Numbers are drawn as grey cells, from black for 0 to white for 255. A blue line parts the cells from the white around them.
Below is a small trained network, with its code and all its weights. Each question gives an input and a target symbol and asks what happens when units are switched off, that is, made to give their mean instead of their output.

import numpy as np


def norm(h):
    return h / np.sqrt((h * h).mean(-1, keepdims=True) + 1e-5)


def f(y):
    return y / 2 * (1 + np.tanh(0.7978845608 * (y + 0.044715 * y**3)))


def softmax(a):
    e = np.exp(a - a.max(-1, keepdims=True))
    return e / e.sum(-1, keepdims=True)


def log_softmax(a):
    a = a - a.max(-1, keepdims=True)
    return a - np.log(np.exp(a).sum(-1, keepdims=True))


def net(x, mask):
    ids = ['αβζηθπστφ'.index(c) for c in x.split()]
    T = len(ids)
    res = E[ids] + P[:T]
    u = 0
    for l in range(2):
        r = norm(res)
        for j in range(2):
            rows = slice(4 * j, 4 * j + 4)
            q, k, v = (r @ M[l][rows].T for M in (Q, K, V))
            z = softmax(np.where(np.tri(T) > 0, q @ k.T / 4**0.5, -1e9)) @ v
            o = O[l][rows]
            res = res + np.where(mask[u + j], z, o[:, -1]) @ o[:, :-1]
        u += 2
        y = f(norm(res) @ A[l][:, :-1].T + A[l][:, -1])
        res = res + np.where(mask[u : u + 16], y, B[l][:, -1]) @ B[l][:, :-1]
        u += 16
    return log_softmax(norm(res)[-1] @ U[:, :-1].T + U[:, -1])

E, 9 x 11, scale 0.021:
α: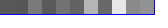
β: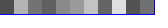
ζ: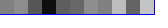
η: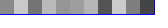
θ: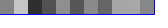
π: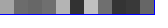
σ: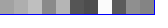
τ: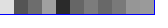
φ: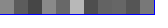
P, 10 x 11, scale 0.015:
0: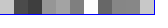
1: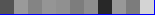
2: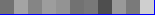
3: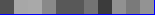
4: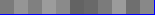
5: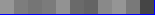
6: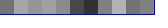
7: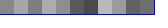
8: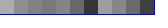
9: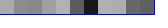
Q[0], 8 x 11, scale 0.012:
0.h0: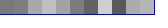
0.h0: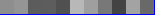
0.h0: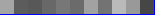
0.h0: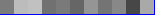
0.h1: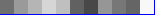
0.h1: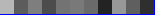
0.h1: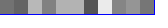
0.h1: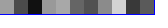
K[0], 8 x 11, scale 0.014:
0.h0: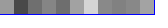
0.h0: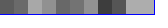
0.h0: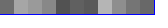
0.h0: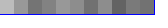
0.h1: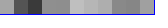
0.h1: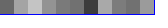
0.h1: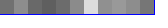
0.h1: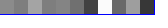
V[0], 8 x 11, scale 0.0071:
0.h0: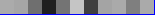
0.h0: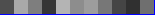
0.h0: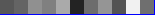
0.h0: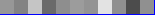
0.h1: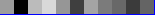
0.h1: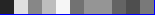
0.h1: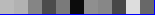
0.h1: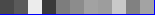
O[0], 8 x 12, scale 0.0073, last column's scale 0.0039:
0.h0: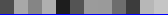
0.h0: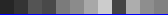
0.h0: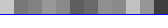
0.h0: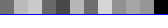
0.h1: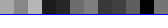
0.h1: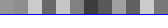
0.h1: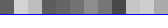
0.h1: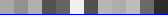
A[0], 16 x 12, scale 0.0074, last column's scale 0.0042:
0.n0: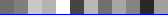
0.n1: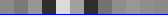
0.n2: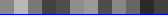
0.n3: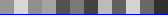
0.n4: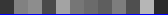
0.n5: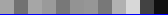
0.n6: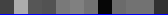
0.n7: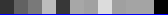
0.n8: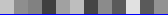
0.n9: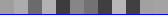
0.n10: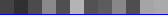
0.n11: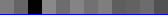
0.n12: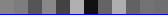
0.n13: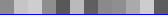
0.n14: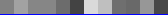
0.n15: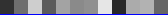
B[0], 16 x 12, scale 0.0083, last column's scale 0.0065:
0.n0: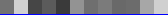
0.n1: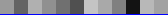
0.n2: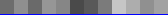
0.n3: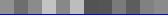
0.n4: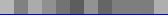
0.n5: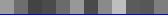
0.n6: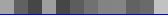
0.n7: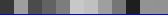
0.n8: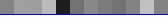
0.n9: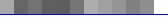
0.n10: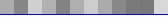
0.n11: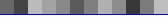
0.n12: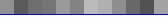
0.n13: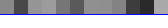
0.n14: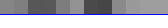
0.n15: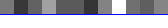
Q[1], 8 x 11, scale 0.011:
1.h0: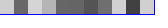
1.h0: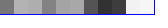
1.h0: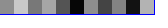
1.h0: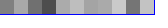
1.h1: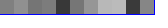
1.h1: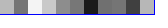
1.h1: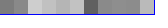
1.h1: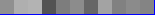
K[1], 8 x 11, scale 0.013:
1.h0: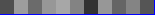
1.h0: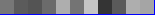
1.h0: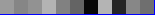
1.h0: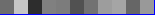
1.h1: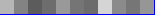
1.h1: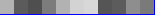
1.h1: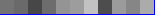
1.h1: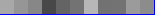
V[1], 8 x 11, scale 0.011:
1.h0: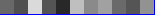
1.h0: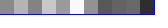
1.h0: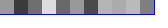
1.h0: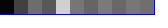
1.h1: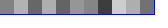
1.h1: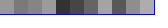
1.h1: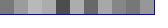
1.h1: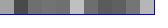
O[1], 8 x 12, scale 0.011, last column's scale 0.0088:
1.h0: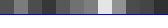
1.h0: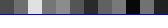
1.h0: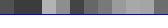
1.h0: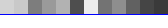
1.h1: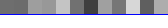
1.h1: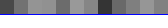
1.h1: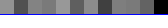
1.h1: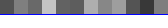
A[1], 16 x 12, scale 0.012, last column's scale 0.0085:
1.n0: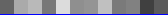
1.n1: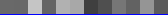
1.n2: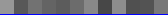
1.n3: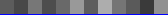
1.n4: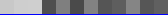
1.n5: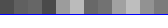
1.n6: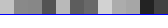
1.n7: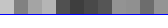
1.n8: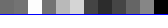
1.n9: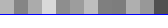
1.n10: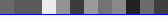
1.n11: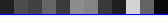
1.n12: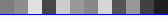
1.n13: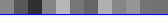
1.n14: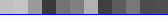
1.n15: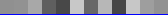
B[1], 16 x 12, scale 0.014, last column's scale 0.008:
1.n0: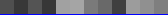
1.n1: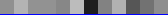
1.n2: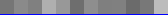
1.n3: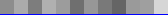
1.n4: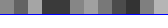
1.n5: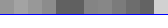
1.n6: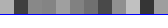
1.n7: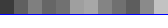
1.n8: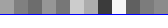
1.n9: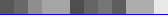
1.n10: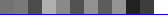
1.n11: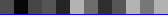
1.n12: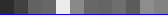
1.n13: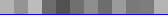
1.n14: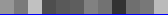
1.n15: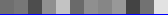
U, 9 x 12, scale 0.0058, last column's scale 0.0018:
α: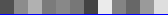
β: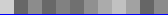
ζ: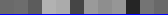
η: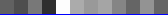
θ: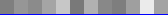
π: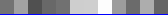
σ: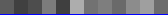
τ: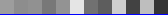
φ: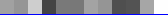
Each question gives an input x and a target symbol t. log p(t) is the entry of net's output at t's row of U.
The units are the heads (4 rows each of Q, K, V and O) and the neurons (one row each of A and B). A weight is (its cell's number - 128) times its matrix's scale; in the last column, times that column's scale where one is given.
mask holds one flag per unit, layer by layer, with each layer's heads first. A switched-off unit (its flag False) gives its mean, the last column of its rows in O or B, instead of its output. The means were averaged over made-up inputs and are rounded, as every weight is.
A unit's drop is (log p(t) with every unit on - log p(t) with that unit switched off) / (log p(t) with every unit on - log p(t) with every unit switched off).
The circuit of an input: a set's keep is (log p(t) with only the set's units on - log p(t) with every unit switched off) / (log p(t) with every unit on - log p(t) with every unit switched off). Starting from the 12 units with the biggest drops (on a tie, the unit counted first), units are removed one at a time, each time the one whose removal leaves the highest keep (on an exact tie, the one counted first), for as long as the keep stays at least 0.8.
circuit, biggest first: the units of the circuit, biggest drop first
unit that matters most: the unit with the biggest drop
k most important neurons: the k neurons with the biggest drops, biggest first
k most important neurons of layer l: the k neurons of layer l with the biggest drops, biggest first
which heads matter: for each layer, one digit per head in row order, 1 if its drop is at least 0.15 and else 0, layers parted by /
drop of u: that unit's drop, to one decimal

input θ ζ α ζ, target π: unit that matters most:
0.h1
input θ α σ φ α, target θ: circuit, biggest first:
1.h0, 0.h1
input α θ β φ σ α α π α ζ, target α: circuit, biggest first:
1.h0, 0.h1, 0.h0
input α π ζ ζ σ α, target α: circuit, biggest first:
0.h1, 1.h0, 0.h0
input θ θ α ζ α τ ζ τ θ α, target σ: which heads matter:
01 / 00
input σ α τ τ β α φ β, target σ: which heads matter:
00 / 10
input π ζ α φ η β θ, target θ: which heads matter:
01 / 10
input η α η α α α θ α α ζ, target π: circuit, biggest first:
0.h0, 1.h0
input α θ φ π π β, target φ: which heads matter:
01 / 00
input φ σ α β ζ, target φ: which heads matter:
01 / 10
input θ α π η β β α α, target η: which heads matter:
11 / 00
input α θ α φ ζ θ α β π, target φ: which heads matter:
01 / 10
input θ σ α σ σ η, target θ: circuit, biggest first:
0.h1, 1.n9
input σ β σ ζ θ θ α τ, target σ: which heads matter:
00 / 11
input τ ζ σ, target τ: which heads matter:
10 / 10
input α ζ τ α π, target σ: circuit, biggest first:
1.n11, 1.h0
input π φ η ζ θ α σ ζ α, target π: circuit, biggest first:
0.h1, 0.h0, 1.h1, 1.h0
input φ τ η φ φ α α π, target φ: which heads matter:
01 / 00
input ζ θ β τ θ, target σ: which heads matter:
00 / 00
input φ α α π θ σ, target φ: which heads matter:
01 / 11
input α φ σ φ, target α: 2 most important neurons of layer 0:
0.n8, 0.n11
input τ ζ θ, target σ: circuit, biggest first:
0.h1, 1.n11
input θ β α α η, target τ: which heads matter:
00 / 10
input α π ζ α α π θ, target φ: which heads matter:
00 / 10
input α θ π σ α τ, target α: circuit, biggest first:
0.n13, 0.h1, 1.h0, 0.h0
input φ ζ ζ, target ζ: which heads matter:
01 / 10
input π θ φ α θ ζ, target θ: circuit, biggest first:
0.h1, 1.h0
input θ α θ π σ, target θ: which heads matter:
01 / 10
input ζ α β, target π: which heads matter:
10 / 00
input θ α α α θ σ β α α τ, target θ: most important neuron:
0.n15
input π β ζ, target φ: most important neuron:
1.n14
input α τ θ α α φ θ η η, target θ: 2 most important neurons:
0.n11, 0.n9
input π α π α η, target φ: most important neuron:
1.n14
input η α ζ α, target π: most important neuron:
0.n7
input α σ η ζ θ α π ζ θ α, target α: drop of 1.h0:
0.6
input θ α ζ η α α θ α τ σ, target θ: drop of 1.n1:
0.0
